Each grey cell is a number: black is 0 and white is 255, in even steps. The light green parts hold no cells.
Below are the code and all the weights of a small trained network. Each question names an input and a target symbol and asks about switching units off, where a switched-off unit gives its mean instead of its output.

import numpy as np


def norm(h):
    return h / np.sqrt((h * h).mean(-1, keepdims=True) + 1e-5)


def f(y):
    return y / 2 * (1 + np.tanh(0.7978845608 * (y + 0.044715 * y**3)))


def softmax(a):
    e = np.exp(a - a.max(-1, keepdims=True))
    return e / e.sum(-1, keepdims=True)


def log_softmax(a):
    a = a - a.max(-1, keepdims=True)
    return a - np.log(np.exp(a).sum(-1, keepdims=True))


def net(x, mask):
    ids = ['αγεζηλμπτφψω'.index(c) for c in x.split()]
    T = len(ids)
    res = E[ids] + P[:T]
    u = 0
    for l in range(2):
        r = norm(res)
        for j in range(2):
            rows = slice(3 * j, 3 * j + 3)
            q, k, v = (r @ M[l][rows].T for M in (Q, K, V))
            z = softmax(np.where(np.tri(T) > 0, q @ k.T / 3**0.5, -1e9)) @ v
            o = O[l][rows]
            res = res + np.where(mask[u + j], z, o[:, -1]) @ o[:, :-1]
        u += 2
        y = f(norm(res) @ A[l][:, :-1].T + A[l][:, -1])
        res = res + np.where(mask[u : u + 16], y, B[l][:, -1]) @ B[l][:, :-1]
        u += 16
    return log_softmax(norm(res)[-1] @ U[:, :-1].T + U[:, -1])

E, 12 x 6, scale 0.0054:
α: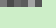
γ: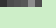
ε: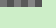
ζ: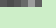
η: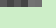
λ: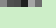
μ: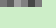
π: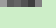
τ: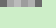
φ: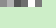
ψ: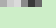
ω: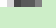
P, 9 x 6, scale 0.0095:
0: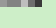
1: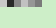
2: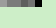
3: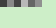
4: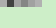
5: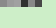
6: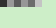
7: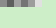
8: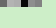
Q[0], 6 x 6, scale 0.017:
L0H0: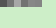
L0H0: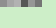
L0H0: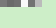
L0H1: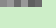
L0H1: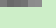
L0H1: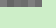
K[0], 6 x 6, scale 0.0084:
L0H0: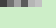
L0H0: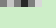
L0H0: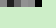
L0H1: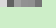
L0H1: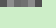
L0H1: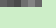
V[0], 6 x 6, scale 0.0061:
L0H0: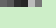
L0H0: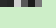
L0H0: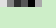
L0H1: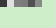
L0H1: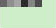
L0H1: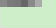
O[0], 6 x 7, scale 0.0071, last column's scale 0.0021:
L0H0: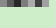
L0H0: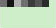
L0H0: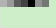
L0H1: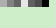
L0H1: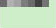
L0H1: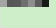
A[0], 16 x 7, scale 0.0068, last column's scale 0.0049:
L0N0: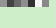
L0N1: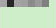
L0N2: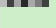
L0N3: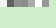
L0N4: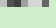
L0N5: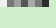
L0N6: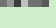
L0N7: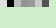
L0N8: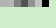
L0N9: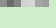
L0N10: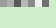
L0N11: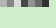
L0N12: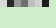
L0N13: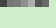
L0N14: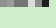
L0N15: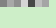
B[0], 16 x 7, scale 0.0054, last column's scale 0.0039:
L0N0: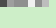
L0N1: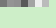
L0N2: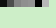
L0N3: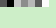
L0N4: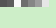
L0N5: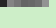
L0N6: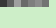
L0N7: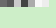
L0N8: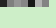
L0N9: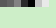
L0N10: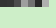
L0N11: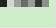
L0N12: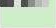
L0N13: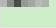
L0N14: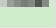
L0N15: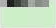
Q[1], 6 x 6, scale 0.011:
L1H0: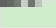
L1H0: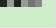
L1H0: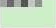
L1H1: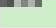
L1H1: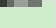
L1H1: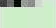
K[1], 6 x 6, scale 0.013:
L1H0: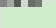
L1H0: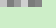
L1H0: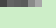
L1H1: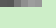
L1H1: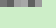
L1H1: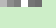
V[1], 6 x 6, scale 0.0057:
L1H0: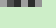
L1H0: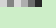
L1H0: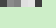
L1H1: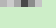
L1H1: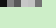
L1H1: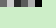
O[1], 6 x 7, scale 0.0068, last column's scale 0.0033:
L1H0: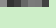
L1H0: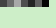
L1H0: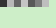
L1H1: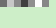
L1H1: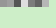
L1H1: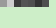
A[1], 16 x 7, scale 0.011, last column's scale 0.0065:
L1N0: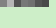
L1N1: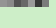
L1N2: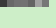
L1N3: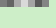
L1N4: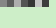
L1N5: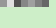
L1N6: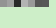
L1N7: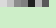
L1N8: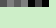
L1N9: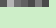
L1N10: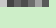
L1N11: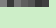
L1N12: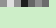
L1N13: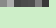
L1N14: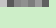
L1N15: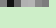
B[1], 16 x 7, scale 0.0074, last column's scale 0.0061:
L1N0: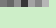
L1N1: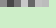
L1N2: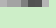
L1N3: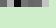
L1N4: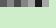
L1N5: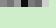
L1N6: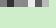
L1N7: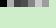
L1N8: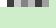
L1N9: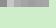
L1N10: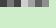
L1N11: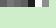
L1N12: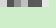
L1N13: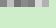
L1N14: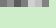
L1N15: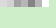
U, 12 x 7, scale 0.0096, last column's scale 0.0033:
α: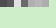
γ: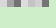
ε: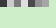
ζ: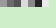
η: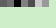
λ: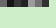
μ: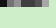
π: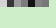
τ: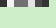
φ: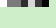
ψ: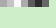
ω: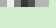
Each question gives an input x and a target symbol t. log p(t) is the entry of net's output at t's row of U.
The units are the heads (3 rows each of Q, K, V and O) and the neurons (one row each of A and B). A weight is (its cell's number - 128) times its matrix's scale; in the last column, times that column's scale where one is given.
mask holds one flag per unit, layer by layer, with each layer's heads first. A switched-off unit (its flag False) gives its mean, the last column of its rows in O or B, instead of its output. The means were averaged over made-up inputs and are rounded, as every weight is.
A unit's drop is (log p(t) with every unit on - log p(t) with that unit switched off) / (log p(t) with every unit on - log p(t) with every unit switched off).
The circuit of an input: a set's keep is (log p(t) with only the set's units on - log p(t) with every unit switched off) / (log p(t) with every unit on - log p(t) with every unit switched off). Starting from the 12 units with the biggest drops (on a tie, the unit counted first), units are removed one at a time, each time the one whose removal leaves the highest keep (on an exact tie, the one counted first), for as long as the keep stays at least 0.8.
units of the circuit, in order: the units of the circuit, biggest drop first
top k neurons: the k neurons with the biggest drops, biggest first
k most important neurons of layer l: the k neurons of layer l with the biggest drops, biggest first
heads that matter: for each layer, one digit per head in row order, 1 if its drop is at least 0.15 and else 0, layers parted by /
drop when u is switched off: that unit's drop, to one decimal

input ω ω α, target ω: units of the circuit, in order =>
(L0H0)
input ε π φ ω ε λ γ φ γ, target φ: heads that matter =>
00 / 00
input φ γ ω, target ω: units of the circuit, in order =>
(L0H0 L1H1)
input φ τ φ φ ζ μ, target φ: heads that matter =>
10 / 00
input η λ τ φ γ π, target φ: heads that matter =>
10 / 00
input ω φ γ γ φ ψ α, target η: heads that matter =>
10 / 11
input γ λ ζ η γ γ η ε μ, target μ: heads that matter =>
10 / 01
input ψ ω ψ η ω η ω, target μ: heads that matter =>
10 / 11
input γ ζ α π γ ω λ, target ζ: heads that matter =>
00 / 01
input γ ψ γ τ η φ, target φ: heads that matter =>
00 / 00
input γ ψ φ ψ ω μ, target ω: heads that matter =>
10 / 00
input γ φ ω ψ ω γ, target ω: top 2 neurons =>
(L0N3 L1N7)
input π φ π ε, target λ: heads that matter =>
10 / 11
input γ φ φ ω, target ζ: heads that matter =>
00 / 01
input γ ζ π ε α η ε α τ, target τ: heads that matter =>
10 / 01
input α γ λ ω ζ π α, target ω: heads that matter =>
11 / 01
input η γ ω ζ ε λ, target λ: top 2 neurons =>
(L0N3 L0N4)
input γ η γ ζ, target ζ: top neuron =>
(L0N7)
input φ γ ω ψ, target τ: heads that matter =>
11 / 10
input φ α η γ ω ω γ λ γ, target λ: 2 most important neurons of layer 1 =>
(L1N15 L1N1)
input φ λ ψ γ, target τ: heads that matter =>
10 / 10
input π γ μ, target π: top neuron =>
(L0N3)
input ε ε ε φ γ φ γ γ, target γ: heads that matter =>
10 / 10
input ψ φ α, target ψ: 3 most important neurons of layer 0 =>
(L0N3 L0N0 L0N4)
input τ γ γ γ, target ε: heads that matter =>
10 / 11
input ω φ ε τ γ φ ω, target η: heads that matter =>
10 / 11
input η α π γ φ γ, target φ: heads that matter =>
10 / 00
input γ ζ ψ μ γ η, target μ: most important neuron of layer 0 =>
(L0N9)
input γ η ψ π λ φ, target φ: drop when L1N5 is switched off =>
0.2
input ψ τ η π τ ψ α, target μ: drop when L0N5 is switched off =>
0.0
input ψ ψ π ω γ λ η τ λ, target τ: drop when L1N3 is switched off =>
0.1
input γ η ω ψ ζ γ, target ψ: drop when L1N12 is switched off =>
0.1
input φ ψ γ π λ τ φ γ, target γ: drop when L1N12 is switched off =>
-0.1
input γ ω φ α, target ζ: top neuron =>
(L0N7)
